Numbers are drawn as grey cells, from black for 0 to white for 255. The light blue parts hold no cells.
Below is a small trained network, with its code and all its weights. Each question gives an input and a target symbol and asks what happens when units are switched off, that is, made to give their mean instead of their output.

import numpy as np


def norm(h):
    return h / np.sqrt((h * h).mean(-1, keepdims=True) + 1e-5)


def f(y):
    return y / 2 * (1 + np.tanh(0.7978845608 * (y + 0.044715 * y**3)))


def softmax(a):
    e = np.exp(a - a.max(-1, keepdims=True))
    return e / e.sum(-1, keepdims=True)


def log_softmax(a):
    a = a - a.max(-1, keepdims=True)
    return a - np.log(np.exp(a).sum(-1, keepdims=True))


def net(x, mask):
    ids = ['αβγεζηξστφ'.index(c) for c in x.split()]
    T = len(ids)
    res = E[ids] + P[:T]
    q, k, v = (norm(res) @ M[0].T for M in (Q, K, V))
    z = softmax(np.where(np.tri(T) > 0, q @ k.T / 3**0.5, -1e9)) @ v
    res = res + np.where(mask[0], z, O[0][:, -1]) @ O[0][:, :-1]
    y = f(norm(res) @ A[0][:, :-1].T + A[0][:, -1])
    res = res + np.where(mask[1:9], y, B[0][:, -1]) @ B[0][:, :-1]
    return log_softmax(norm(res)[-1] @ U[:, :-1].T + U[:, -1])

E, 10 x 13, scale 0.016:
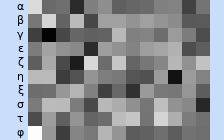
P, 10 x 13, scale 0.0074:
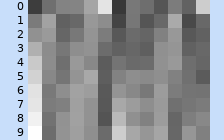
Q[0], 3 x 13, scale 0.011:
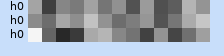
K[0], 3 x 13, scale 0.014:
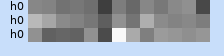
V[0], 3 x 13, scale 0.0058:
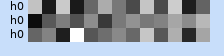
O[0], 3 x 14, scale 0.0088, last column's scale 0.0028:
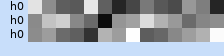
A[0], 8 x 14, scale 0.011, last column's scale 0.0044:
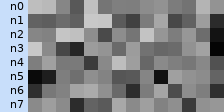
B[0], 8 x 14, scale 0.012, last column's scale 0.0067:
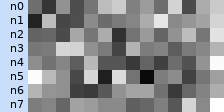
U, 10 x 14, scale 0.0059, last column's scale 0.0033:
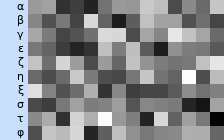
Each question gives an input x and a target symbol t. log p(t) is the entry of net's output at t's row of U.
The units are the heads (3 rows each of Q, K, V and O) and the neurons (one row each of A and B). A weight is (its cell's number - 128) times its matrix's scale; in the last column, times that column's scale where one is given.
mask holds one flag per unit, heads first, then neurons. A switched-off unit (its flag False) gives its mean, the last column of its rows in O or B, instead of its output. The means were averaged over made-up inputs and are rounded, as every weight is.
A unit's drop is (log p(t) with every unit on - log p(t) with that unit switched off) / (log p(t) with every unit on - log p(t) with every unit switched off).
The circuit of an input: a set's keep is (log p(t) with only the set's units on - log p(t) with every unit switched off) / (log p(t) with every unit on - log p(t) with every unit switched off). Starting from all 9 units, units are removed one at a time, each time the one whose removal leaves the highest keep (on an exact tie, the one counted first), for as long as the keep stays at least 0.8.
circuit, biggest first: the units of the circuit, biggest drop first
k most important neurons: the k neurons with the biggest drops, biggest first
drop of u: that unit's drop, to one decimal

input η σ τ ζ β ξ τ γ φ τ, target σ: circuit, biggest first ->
(h0 n4)
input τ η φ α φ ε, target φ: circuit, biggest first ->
(h0 n7)
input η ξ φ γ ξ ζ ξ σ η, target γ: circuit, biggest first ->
(n0)
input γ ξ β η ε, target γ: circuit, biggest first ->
(h0 n0 n7)
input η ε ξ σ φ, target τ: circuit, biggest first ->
(h0 n3 n1)
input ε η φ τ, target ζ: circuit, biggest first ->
(h0 n3)
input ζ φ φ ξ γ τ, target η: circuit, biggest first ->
(h0 n2)
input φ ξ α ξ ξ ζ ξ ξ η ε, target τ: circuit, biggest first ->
(h0 n3)
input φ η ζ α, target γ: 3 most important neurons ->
(n0 n7 n4)
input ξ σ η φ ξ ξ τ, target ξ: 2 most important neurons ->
(n4 n1)
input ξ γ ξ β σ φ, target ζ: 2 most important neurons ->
(n3 n0)
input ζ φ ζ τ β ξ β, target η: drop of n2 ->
0.3
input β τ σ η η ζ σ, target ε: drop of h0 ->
1.1
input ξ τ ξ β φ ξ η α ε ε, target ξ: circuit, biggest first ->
(n4)
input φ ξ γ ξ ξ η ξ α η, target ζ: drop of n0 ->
0.2
